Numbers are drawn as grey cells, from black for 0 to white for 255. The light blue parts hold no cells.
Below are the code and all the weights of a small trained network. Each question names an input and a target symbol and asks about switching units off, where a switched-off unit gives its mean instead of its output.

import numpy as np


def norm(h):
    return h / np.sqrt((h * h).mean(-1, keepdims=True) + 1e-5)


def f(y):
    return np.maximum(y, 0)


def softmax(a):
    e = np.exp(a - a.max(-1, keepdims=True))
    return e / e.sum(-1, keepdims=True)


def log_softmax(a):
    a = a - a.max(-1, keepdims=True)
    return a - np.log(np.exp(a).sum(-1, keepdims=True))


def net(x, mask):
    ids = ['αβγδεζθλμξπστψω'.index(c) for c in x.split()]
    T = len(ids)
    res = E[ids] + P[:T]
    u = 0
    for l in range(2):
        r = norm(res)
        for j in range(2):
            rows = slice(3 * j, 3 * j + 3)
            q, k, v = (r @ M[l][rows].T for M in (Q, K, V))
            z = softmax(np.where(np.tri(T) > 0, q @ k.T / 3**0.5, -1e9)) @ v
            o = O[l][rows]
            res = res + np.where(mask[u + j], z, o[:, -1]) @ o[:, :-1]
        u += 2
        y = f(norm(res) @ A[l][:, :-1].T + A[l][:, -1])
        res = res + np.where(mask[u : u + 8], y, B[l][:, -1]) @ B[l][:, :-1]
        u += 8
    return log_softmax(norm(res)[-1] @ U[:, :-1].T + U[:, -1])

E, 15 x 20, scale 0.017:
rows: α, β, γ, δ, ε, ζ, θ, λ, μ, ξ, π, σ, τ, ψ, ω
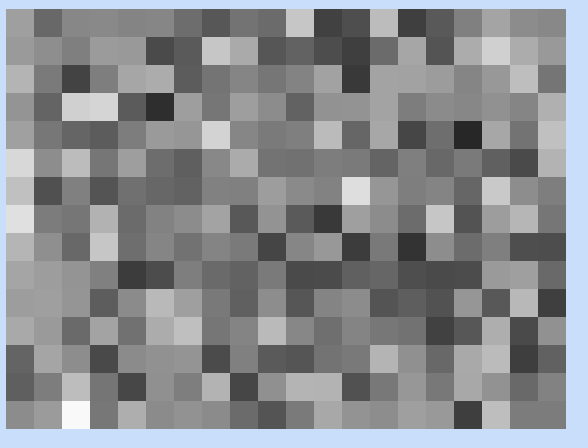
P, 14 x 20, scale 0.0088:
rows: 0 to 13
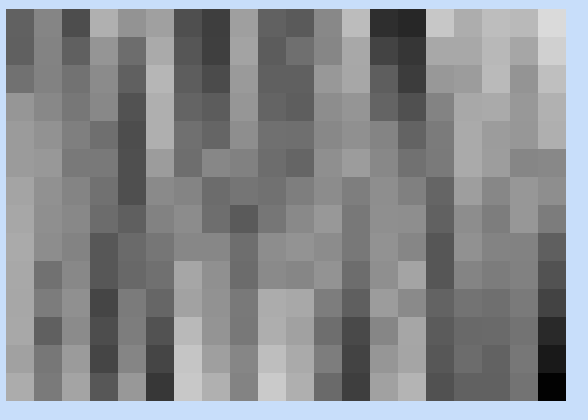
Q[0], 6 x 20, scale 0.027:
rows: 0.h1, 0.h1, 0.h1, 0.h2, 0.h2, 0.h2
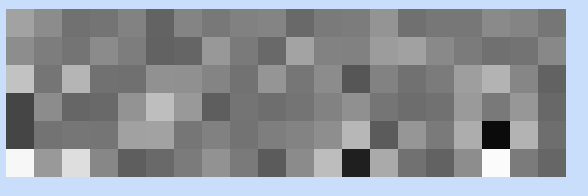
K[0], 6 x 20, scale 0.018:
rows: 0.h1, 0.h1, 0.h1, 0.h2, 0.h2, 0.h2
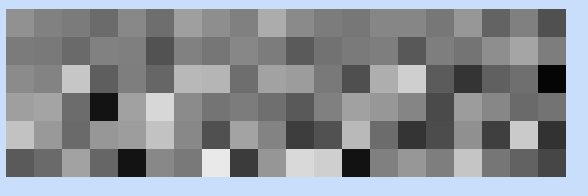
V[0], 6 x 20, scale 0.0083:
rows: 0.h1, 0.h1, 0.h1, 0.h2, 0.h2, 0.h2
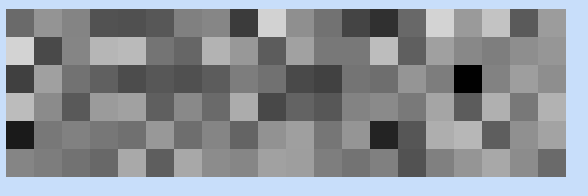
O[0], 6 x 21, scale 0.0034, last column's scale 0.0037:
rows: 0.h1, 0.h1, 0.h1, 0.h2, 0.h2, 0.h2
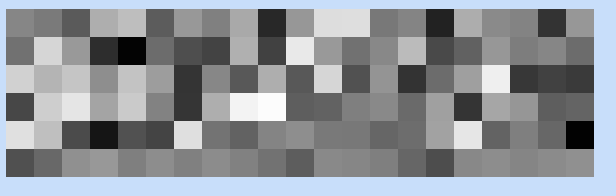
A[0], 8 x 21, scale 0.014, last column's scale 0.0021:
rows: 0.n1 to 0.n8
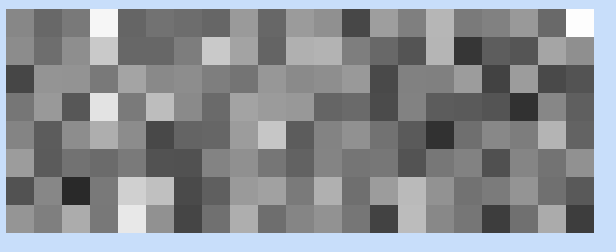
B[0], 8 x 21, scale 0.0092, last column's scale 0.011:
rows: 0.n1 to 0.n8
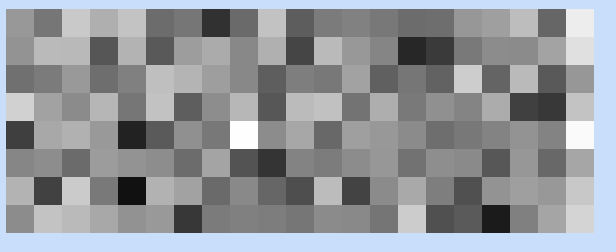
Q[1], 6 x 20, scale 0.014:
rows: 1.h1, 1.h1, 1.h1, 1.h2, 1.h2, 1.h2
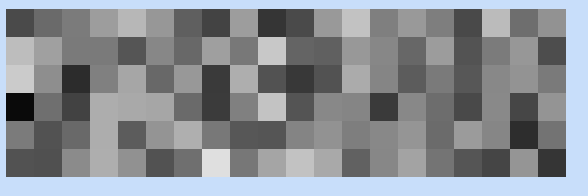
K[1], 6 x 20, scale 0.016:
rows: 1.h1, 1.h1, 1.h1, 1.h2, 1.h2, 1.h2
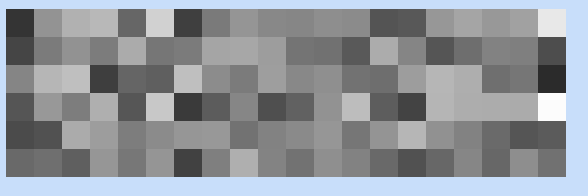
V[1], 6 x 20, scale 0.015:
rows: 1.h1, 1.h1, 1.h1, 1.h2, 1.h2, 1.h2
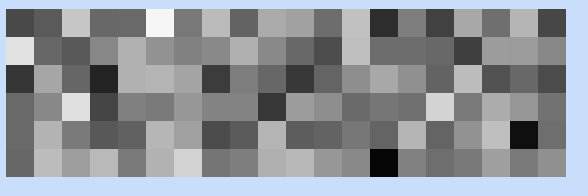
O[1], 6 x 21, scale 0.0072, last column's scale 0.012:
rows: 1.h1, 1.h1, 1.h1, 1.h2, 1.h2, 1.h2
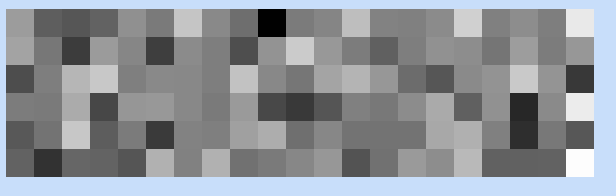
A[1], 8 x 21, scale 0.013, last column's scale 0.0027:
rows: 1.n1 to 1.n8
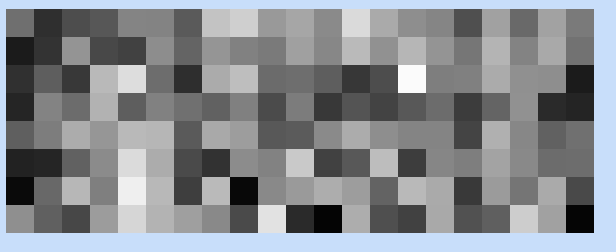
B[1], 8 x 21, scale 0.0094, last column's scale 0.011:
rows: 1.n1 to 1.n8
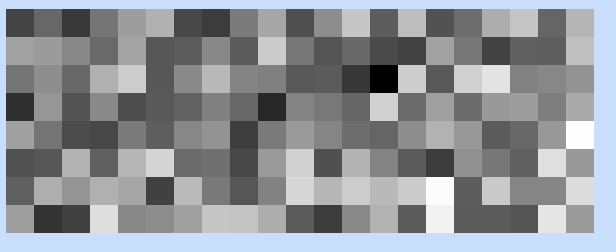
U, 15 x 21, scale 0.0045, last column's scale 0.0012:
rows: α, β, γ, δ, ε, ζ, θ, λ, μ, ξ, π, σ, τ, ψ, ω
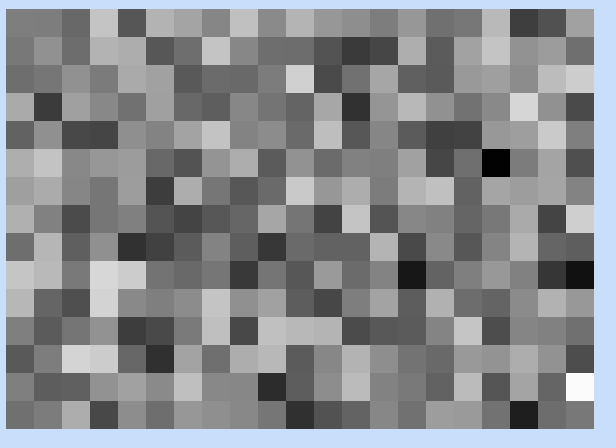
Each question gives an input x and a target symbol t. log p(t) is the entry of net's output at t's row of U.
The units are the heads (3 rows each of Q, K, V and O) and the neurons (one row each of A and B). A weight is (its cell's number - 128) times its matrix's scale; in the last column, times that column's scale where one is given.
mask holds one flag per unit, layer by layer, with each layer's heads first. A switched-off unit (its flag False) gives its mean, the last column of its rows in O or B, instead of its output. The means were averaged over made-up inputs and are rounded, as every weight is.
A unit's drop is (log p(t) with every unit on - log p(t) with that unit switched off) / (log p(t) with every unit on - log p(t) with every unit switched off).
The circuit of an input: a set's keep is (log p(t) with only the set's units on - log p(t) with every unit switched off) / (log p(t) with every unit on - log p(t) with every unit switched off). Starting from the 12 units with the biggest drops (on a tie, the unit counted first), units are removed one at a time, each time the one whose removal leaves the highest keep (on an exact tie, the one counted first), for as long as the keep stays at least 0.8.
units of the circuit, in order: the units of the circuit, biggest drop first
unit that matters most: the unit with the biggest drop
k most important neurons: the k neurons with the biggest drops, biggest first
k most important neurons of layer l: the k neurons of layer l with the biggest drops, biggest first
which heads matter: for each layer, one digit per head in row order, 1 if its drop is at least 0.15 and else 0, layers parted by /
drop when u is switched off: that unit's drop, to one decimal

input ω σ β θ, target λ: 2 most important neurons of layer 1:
[1.n1; 1.n2]
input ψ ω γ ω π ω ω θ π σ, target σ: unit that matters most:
0.h2
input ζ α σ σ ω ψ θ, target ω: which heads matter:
01 / 11
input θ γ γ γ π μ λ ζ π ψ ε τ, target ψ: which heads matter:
11 / 10
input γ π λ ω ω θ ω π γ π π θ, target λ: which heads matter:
01 / 00
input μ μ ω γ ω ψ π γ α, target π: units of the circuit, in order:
[0.h1; 1.n8; 1.h2]
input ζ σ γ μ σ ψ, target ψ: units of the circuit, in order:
[0.h1; 0.h2; 1.h1]
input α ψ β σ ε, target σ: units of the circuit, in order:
[0.h2; 1.h2]
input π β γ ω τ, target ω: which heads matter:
01 / 01
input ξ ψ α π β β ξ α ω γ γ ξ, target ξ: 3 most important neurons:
[0.n5; 0.n6; 1.n5]
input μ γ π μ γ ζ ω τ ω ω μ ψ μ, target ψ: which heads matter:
10 / 10
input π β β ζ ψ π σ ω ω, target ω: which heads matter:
01 / 01
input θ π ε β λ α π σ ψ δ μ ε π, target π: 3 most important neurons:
[1.n8; 0.n3; 0.n5]
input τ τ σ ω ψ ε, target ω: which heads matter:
01 / 11
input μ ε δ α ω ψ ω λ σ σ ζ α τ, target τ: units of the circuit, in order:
[0.h2; 1.h1; 0.h1]
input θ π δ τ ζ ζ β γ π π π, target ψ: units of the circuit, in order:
[1.h1]
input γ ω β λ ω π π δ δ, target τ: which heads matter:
00 / 00
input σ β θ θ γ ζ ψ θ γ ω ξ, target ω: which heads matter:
11 / 01
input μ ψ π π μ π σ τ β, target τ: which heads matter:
01 / 11
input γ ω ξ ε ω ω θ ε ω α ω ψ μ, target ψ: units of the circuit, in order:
[0.h1]
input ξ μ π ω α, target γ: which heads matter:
01 / 00
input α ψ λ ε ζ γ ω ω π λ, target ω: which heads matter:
01 / 01
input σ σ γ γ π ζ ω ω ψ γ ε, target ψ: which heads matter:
10 / 00
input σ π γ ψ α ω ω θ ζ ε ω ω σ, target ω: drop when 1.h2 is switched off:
0.8
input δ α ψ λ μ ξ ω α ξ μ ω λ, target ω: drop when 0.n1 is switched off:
0.1
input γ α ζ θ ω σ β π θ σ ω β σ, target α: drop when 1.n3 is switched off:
0.0
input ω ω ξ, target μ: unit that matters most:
1.n4
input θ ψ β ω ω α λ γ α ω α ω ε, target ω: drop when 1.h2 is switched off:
0.8
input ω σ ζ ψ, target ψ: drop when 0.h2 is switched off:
0.2
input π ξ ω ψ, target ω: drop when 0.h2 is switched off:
0.5
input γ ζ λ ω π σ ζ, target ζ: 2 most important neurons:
[0.n8; 0.n5]
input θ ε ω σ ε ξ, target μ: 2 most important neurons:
[0.n5; 1.n4]
